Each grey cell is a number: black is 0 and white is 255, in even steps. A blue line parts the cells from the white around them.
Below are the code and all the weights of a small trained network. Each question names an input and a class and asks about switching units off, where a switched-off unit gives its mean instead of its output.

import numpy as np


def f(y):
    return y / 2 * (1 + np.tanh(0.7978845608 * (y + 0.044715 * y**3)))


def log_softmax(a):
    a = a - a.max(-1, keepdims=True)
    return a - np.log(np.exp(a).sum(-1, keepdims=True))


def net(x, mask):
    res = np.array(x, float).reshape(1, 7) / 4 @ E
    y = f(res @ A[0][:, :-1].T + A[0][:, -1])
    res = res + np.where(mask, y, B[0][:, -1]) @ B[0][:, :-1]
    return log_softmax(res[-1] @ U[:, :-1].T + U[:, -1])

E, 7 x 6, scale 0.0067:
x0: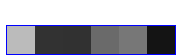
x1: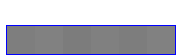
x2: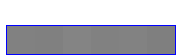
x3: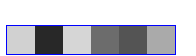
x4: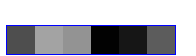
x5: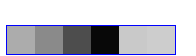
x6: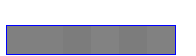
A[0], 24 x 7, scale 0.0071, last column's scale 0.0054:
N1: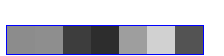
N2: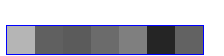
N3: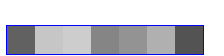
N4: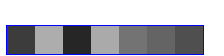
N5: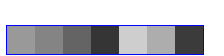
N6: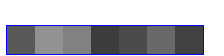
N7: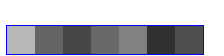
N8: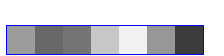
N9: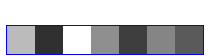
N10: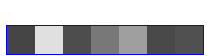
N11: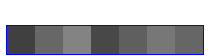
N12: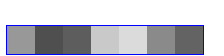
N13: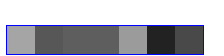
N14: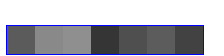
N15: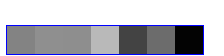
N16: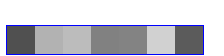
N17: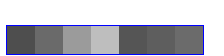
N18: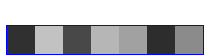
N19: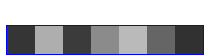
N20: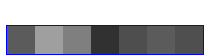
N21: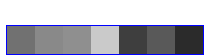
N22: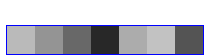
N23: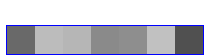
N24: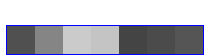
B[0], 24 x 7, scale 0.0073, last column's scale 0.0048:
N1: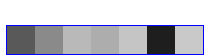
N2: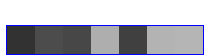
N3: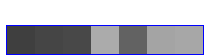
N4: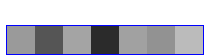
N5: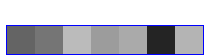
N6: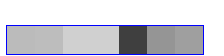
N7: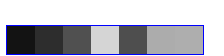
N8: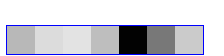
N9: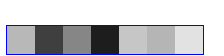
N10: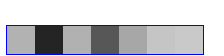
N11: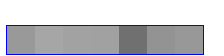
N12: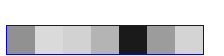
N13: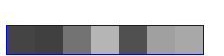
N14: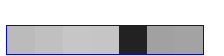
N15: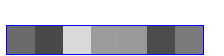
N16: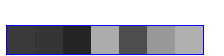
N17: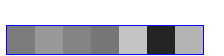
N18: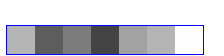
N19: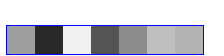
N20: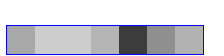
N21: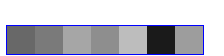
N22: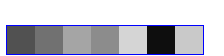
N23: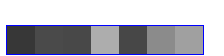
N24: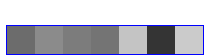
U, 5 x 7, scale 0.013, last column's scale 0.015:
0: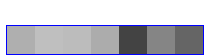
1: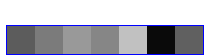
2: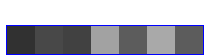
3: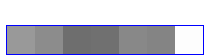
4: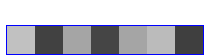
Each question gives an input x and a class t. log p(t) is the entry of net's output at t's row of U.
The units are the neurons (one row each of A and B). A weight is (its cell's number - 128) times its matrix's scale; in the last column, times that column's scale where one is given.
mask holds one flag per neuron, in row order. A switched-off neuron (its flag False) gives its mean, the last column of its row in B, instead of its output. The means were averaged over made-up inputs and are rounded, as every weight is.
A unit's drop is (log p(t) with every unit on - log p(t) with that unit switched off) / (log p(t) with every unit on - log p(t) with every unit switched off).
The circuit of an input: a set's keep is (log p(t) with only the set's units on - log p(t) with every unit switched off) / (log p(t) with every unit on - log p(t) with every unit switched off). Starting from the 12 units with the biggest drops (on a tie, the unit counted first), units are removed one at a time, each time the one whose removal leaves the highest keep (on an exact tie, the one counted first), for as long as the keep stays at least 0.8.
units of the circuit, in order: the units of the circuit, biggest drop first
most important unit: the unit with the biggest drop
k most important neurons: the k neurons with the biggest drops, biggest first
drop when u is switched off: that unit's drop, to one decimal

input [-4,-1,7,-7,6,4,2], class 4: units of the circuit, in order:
N10
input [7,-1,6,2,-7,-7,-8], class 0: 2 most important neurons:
N12, N8
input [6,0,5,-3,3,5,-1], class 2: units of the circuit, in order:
N7, N2
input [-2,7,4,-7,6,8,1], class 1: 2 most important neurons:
N1, N22
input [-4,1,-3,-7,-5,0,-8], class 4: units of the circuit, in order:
N19, N18
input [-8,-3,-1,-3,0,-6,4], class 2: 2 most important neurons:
N16, N3
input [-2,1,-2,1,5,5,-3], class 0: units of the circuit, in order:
N20, N9
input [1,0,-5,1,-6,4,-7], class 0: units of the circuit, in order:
N8, N12
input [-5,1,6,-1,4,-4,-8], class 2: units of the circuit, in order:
N16, N3
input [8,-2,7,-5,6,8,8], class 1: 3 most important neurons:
N1, N22, N5
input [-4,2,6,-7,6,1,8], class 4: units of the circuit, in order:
N10, N19
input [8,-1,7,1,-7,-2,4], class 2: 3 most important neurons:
N7, N2, N13
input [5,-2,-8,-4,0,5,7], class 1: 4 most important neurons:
N1, N5, N22, N16
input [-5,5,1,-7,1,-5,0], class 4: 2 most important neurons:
N18, N10
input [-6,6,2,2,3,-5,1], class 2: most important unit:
N16
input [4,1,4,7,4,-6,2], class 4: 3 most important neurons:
N9, N22, N1
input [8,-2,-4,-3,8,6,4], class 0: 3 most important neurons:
N20, N14, N6
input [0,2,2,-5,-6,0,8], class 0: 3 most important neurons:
N8, N12, N9
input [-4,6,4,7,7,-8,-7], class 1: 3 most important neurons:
N24, N17, N21
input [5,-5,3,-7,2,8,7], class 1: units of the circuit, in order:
N1
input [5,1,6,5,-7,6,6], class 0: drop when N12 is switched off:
0.3
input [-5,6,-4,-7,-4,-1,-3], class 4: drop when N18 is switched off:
0.2
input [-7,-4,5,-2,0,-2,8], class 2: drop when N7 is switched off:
0.0
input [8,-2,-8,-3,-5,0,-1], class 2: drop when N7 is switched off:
0.1
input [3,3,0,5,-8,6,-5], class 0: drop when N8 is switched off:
0.2
